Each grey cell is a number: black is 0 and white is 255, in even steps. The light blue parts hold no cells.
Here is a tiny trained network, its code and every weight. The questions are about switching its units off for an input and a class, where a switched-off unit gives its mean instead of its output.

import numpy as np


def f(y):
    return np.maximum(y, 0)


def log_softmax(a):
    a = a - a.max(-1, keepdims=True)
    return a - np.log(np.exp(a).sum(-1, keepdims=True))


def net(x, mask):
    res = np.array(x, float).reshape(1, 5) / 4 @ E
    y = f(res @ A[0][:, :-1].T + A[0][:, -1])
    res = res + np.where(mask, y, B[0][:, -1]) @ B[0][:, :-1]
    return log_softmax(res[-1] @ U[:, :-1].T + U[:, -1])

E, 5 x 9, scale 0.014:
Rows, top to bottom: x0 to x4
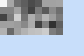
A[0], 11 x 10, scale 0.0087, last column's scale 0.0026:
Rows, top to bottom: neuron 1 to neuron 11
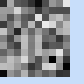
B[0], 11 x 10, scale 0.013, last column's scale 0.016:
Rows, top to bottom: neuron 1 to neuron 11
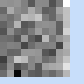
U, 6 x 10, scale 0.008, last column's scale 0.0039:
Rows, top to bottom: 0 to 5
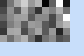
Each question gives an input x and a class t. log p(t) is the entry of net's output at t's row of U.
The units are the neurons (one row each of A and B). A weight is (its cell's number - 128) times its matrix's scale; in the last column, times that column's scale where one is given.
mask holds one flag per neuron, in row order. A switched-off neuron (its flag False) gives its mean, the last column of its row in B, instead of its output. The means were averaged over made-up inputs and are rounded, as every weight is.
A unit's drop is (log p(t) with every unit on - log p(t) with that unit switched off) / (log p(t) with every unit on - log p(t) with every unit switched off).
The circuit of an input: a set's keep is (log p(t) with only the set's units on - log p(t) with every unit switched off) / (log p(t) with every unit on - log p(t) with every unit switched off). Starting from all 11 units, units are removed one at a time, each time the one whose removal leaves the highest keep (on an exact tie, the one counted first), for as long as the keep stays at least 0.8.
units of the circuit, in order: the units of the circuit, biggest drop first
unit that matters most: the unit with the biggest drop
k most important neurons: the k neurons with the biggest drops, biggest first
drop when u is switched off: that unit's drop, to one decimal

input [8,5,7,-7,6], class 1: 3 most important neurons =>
neuron 10; neuron 9; neuron 2
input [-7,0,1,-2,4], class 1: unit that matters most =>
neuron 6
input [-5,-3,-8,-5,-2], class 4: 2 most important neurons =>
neuron 7; neuron 5
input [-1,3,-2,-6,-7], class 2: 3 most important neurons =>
neuron 1; neuron 9; neuron 2
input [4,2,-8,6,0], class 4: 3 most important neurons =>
neuron 5; neuron 7; neuron 3
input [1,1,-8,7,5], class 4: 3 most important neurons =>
neuron 7; neuron 5; neuron 3
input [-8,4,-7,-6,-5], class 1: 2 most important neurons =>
neuron 11; neuron 6
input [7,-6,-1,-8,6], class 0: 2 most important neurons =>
neuron 8; neuron 3
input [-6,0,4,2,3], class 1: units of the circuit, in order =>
neuron 6; neuron 11
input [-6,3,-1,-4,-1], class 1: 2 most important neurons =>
neuron 11; neuron 6
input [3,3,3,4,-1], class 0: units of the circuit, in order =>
neuron 2; neuron 7
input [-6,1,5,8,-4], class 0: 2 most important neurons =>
neuron 9; neuron 2
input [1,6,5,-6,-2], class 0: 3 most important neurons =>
neuron 3; neuron 7; neuron 5
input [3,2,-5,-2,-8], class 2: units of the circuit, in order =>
neuron 1
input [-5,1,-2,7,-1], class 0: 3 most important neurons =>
neuron 9; neuron 2; neuron 10
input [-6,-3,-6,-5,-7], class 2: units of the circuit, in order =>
neuron 1; neuron 2
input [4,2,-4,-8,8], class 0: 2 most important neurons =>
neuron 3; neuron 8
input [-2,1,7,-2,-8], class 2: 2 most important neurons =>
neuron 1; neuron 5
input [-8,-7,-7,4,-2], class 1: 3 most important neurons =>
neuron 11; neuron 6; neuron 4
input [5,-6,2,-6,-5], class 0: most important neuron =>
neuron 8
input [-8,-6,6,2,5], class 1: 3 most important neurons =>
neuron 6; neuron 11; neuron 1
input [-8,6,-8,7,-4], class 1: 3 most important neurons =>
neuron 11; neuron 6; neuron 3
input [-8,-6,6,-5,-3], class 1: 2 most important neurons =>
neuron 11; neuron 6
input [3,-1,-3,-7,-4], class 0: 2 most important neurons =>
neuron 3; neuron 8
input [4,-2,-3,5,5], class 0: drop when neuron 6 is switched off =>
0.1
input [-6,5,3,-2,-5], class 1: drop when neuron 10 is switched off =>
-0.1
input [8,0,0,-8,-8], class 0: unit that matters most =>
neuron 3
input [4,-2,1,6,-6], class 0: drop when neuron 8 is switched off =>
-0.1
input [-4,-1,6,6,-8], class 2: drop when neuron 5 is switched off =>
0.2
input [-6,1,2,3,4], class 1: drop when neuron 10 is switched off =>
-0.1
